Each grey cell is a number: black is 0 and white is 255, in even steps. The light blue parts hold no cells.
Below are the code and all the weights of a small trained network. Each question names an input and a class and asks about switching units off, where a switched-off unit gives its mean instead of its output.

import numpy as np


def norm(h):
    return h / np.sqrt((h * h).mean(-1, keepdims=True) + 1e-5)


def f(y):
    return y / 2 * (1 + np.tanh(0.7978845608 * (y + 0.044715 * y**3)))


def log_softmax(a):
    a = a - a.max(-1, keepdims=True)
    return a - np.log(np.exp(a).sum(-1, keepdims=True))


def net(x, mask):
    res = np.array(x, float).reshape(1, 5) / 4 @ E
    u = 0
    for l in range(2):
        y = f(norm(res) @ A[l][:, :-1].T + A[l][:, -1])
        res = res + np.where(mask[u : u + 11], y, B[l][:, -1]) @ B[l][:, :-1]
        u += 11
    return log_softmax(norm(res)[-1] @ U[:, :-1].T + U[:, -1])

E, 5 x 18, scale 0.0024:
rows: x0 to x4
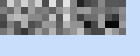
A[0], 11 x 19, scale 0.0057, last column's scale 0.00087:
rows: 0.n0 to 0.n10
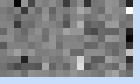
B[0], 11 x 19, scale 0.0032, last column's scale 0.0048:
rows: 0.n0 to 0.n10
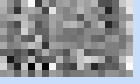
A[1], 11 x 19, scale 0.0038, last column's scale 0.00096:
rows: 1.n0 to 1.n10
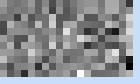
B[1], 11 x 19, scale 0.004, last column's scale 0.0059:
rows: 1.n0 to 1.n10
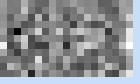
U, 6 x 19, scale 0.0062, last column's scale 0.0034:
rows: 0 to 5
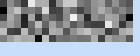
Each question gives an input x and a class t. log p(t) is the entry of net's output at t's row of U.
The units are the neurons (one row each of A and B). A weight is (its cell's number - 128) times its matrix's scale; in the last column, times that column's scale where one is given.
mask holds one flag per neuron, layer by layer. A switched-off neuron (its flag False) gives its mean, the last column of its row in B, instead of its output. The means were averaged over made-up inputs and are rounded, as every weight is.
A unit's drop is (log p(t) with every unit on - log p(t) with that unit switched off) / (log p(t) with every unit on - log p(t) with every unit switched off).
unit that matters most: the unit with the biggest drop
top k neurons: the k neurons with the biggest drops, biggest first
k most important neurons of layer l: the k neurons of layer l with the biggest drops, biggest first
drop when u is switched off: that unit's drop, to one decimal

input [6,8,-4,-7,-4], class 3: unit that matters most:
0.n8
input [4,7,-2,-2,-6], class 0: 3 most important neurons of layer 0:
[0.n9, 0.n8, 0.n1]
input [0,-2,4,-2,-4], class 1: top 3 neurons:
[0.n1, 0.n9, 1.n6]
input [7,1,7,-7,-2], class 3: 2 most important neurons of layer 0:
[0.n3, 0.n1]
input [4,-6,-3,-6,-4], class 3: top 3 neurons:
[0.n8, 1.n6, 0.n0]
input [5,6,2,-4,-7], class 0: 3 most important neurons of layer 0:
[0.n9, 0.n1, 0.n3]
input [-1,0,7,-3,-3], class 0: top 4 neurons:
[0.n9, 0.n1, 1.n6, 0.n8]
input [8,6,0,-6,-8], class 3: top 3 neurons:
[1.n6, 0.n1, 0.n3]
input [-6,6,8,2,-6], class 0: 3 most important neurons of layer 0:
[0.n9, 0.n1, 0.n8]
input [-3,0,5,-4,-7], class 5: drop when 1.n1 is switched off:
0.1
